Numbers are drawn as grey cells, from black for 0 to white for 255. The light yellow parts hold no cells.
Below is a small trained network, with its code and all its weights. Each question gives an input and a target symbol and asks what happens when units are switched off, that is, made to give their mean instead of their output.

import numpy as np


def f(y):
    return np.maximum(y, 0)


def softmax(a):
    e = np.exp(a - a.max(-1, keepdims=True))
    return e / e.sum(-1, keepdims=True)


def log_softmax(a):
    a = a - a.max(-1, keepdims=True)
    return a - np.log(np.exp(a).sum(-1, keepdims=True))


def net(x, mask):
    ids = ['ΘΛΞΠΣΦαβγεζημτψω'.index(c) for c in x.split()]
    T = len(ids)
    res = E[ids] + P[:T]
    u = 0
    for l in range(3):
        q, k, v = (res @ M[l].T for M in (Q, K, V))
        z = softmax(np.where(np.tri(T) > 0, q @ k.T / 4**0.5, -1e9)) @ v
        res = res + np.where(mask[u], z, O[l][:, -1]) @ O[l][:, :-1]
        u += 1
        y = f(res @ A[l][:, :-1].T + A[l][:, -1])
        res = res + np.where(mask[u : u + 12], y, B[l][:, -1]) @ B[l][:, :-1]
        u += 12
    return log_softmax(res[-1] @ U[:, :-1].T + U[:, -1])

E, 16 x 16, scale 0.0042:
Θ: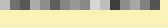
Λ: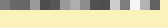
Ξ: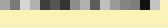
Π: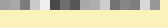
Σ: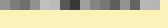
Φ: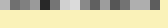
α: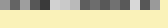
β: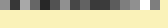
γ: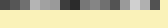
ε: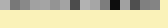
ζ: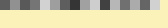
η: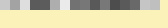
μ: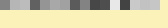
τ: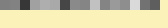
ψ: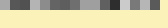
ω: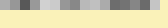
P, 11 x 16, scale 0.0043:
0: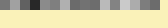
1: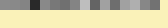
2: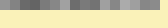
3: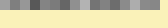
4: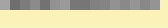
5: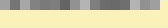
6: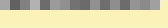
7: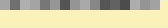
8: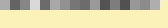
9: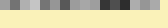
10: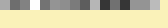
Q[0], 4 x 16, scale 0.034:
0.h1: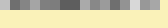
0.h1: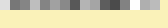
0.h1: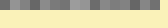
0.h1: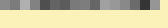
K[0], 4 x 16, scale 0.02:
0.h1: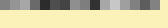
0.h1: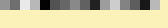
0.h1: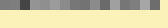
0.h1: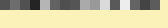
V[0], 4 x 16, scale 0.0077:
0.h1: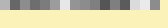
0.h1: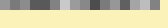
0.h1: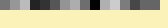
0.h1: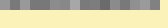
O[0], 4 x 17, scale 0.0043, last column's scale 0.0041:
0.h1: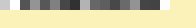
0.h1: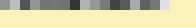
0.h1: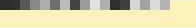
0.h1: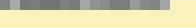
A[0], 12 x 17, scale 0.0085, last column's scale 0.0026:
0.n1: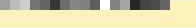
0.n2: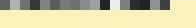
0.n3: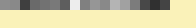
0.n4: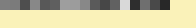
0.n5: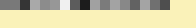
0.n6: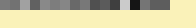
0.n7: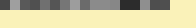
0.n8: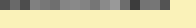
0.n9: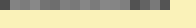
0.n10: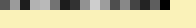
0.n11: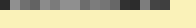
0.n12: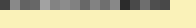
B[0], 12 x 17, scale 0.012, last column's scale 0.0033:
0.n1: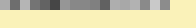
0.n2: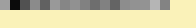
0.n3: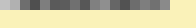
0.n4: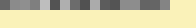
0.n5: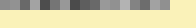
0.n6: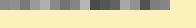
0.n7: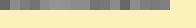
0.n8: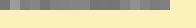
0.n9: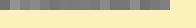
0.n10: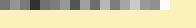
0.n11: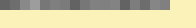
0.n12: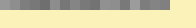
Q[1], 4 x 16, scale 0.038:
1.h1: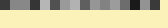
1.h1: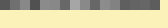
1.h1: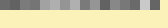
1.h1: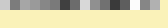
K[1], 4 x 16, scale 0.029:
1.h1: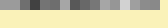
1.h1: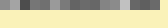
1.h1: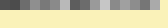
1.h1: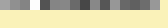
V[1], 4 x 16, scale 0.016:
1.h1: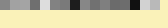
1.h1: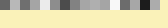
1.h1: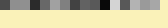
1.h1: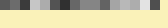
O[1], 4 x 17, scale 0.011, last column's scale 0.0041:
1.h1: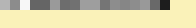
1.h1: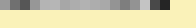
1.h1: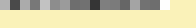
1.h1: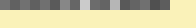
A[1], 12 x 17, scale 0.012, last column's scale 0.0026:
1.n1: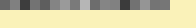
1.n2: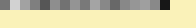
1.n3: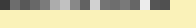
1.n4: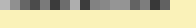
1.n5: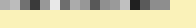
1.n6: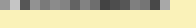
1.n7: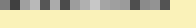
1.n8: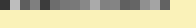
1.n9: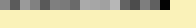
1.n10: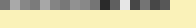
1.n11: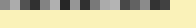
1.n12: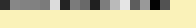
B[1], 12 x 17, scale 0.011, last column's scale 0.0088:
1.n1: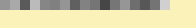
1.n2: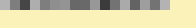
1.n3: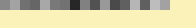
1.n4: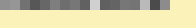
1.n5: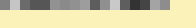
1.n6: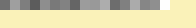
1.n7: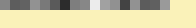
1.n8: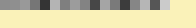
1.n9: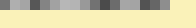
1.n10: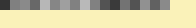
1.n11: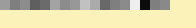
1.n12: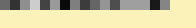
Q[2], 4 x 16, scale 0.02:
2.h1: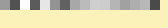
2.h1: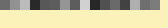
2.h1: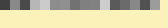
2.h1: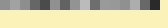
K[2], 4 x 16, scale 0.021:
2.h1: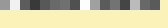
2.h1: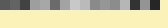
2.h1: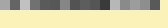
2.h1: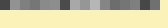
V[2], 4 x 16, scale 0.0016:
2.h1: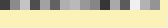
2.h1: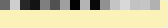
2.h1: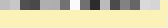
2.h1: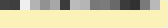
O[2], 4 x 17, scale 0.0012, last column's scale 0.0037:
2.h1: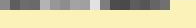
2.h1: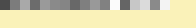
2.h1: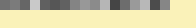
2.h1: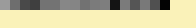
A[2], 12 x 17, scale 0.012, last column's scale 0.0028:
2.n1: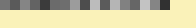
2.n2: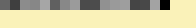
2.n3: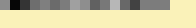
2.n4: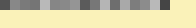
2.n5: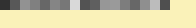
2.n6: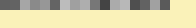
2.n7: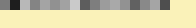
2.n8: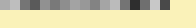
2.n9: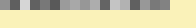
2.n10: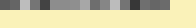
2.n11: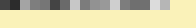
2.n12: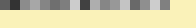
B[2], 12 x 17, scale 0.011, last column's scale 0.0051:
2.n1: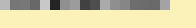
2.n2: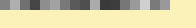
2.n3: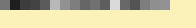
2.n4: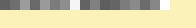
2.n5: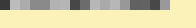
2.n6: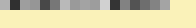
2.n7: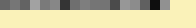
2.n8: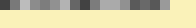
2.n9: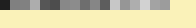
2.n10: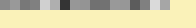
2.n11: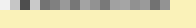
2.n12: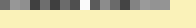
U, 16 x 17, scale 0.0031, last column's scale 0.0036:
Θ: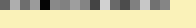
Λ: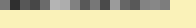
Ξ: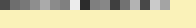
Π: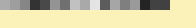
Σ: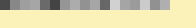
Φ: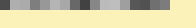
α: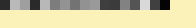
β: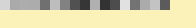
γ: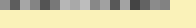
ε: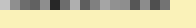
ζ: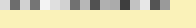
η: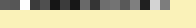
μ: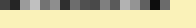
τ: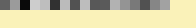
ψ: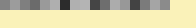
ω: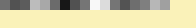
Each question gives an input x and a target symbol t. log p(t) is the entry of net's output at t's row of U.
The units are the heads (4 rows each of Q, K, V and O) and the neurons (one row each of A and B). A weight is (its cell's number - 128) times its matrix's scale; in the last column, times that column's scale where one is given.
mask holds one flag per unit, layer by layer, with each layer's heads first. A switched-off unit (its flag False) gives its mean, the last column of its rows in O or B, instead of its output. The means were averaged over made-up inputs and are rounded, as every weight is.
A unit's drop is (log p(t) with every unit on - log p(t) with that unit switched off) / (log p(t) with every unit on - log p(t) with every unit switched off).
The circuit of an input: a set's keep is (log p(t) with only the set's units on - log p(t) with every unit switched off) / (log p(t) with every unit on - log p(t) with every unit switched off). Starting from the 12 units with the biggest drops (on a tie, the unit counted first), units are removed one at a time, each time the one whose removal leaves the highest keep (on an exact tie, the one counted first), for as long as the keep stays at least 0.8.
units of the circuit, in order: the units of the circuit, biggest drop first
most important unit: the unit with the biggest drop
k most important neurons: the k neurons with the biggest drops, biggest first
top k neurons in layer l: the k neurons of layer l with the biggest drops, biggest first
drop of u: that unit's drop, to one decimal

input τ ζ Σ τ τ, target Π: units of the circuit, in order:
0.h1, 1.n11, 0.n3, 1.n4
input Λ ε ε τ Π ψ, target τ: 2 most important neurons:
0.n10, 1.n1
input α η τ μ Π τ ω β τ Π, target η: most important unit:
0.n10
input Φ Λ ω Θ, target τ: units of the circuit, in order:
0.n10, 1.h1, 1.n1
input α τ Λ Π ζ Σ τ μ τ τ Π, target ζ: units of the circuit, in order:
0.n10, 1.h1
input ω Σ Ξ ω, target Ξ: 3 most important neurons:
1.n3, 2.n4, 0.n1
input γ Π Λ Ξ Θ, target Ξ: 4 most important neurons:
0.n5, 1.n3, 2.n4, 0.n1
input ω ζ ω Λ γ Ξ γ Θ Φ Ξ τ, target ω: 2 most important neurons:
0.n10, 1.n7
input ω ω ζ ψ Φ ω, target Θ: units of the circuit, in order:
1.h1, 1.n8, 0.n10
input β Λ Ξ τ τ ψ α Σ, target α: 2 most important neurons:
2.n2, 2.n12
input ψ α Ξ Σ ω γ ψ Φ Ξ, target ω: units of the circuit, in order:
0.h1, 1.h1, 1.n7, 0.n10
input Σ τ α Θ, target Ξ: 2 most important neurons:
0.n10, 2.n4
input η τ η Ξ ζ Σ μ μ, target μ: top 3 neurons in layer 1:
1.n6, 1.n1, 1.n3
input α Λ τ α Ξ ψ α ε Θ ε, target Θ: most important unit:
0.h1
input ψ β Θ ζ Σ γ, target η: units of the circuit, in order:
0.n10, 1.h1
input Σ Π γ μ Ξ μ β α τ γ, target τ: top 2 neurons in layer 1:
1.n1, 1.n3
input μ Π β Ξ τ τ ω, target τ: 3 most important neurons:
0.n5, 1.n1, 1.n3
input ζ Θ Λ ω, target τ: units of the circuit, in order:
1.h1, 0.n10, 1.n1
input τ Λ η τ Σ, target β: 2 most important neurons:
0.n10, 1.n2
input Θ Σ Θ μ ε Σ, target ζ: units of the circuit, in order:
1.h1, 0.n10
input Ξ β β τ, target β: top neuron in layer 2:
2.n11
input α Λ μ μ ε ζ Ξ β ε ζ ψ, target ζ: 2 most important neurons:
0.n5, 1.n3
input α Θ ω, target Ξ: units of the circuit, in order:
0.n10, 1.h1, 2.n4
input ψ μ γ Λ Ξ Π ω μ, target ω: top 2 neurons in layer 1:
1.n7, 1.n3
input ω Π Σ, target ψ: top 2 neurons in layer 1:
1.n5, 1.n12
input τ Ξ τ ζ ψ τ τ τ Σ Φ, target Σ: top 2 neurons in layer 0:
0.n5, 0.n10
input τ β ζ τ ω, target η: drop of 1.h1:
0.9
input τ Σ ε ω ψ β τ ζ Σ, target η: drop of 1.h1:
0.8
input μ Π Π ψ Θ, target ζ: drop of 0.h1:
0.1
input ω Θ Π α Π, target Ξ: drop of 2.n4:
0.5
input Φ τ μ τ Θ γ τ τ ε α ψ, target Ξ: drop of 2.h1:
0.0
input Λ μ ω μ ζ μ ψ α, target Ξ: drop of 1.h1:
1.1
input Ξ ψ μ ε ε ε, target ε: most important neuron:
2.n1
